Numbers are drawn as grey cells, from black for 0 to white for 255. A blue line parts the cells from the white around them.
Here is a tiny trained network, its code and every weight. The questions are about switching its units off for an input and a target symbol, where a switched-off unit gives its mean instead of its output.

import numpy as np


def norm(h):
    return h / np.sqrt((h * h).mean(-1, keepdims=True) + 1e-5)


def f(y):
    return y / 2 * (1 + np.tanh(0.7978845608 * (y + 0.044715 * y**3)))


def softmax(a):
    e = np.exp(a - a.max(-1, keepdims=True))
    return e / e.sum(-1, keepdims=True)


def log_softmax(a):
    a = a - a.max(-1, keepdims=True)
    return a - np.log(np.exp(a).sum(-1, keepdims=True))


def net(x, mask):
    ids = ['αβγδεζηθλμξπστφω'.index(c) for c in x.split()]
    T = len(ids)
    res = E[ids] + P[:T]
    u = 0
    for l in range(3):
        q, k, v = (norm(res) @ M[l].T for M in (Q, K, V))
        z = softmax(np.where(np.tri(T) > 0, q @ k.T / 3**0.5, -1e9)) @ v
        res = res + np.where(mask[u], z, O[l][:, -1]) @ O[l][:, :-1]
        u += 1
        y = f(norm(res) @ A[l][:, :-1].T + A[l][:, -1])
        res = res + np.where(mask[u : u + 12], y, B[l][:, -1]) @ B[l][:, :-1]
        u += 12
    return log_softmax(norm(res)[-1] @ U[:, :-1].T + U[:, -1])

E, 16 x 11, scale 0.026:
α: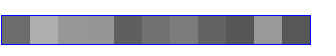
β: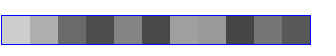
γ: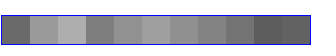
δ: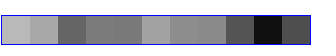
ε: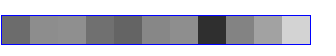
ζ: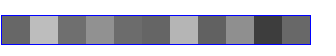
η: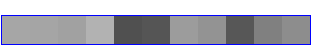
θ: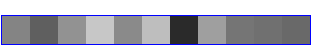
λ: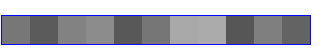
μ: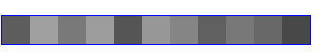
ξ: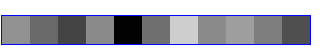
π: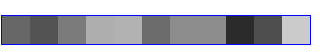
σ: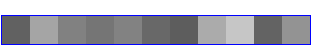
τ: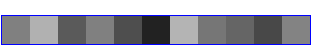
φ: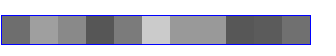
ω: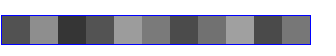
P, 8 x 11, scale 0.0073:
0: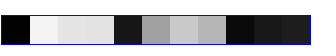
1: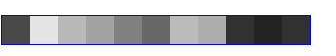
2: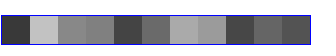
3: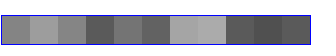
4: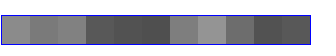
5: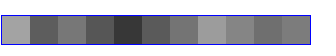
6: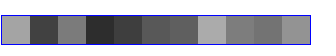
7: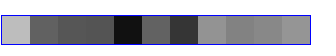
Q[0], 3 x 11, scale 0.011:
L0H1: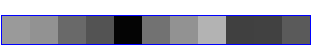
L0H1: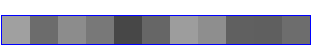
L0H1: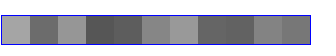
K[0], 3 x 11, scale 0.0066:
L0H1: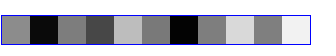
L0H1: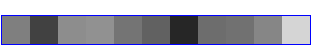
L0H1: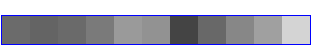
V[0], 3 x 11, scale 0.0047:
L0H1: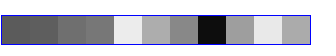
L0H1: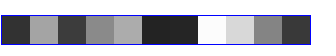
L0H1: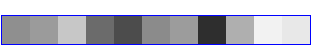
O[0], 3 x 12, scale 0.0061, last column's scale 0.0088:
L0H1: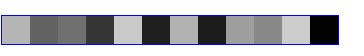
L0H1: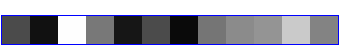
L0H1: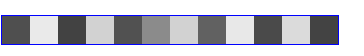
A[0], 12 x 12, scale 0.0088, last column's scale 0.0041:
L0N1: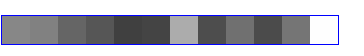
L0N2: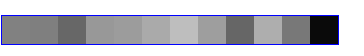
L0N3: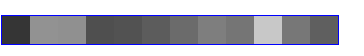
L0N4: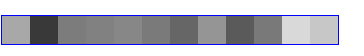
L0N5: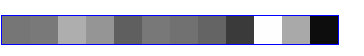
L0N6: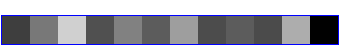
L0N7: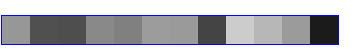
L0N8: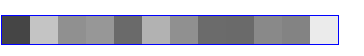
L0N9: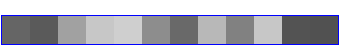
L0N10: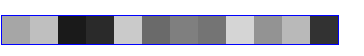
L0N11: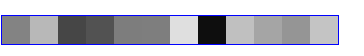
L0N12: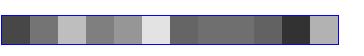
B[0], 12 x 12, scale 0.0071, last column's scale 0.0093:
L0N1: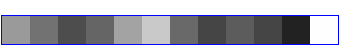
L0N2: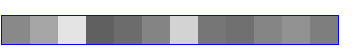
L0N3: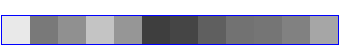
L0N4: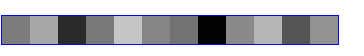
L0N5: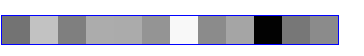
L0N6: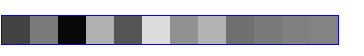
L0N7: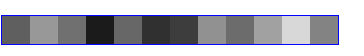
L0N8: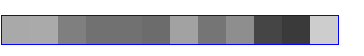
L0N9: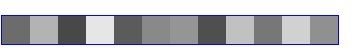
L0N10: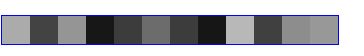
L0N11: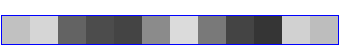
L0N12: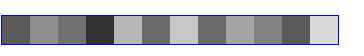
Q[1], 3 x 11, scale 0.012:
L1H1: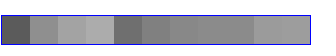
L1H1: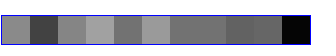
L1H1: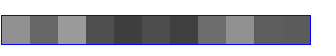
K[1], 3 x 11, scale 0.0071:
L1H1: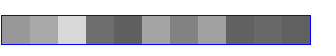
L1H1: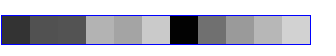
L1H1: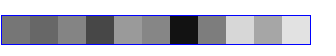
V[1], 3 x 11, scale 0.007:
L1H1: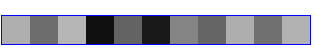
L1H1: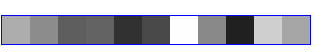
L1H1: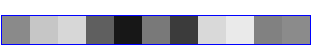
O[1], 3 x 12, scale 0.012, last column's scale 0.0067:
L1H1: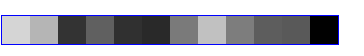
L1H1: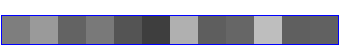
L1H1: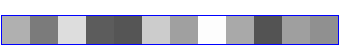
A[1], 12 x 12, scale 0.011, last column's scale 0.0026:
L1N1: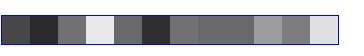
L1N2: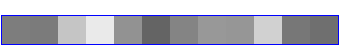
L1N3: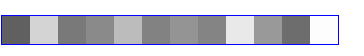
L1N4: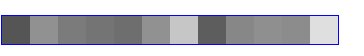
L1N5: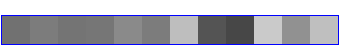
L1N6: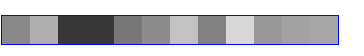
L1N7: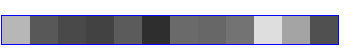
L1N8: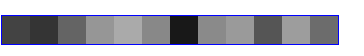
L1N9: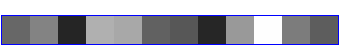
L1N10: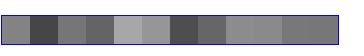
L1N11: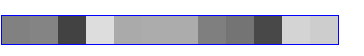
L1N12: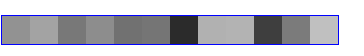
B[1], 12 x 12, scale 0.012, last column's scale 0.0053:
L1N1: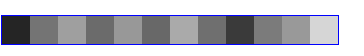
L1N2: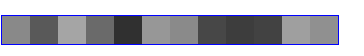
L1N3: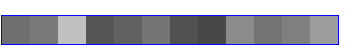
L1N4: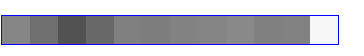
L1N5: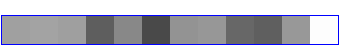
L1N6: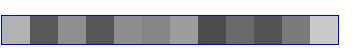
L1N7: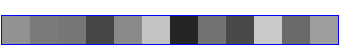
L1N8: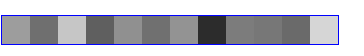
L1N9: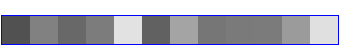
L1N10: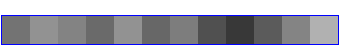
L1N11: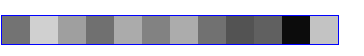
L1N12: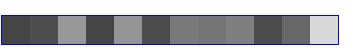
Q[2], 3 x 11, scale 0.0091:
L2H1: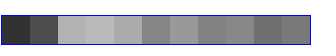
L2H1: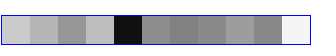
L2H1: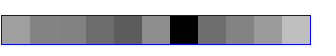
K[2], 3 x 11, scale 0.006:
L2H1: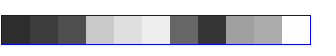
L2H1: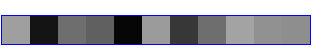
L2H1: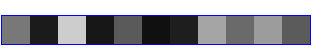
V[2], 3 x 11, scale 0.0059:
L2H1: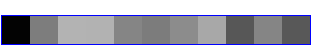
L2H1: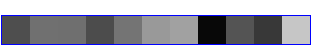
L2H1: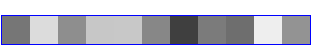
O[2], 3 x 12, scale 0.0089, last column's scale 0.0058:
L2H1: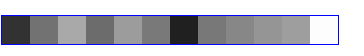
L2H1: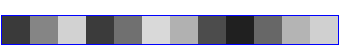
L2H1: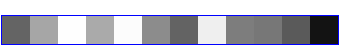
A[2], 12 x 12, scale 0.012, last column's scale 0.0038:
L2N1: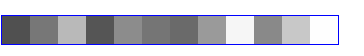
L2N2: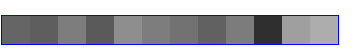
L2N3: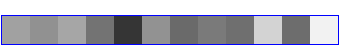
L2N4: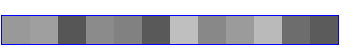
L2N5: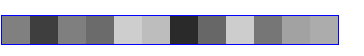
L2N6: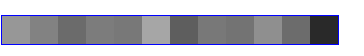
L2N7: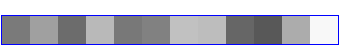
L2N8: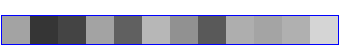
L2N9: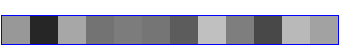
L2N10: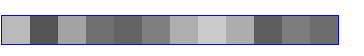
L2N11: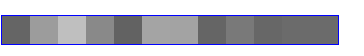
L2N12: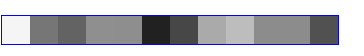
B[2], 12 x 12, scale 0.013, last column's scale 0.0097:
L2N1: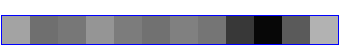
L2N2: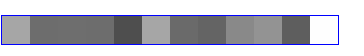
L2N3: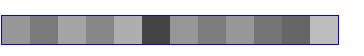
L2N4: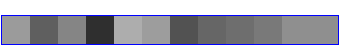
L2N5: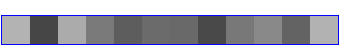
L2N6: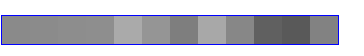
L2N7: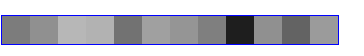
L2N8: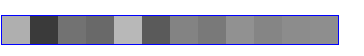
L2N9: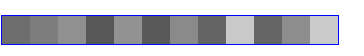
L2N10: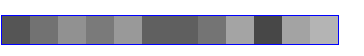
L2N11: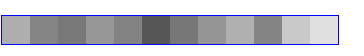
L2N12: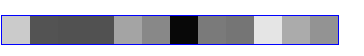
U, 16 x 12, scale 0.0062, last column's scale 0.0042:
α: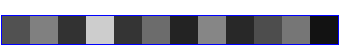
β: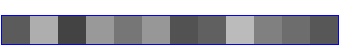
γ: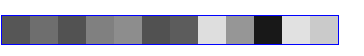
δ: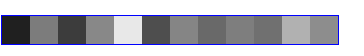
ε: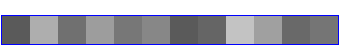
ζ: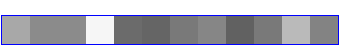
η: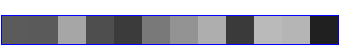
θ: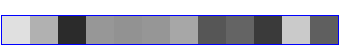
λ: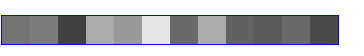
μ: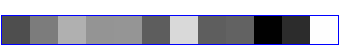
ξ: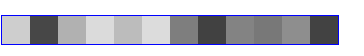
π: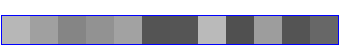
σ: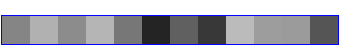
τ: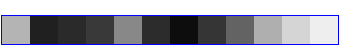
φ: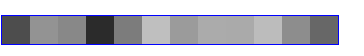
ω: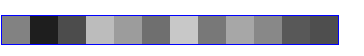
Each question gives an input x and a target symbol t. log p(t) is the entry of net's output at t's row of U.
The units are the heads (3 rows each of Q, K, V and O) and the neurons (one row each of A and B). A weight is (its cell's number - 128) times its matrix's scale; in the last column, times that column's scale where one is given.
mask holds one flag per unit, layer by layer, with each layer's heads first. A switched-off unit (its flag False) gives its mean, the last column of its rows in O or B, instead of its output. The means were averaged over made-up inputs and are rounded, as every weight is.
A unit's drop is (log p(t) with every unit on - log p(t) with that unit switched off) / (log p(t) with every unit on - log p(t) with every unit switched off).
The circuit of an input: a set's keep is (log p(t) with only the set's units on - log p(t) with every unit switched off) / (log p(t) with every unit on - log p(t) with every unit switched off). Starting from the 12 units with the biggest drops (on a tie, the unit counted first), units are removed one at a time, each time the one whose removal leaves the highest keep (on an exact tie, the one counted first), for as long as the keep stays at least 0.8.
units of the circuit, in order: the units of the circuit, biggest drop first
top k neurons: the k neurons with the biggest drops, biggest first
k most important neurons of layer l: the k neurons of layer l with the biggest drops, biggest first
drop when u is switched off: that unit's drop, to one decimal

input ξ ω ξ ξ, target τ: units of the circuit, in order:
L0H1
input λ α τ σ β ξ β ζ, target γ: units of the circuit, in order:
L1H1, L0H1
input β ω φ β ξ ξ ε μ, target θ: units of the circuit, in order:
L0H1, L0N11
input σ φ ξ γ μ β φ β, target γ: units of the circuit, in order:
L1H1, L0H1, L2N10
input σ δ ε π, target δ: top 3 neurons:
L0N4, L1N9, L0N11
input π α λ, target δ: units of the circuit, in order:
L1H1, L1N9
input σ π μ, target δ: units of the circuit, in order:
L1H1, L0N4, L1N9
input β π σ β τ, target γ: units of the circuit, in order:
L0H1, L1H1
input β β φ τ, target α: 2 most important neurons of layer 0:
L0N11, L0N12
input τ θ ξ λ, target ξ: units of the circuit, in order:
L1H1, L1N12
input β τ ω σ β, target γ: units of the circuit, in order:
L1H1, L0H1, L0N1, L2N10
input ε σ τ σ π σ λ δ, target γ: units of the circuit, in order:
L0H1, L1H1
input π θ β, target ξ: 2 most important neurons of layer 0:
L0N9, L0N1
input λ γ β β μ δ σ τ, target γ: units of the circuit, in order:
L1H1
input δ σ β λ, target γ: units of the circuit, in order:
L1H1, L2N10
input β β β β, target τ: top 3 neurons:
L2N12, L1N1, L1N11
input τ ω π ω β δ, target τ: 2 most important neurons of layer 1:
L1N11, L1N1
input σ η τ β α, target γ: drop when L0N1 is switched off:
0.1
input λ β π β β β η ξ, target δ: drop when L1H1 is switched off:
0.8
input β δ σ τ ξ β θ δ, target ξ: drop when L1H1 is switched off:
0.7
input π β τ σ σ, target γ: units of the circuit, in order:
L1H1
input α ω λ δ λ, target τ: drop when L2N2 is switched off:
0.2
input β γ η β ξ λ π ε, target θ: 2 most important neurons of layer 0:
L0N11, L0N5
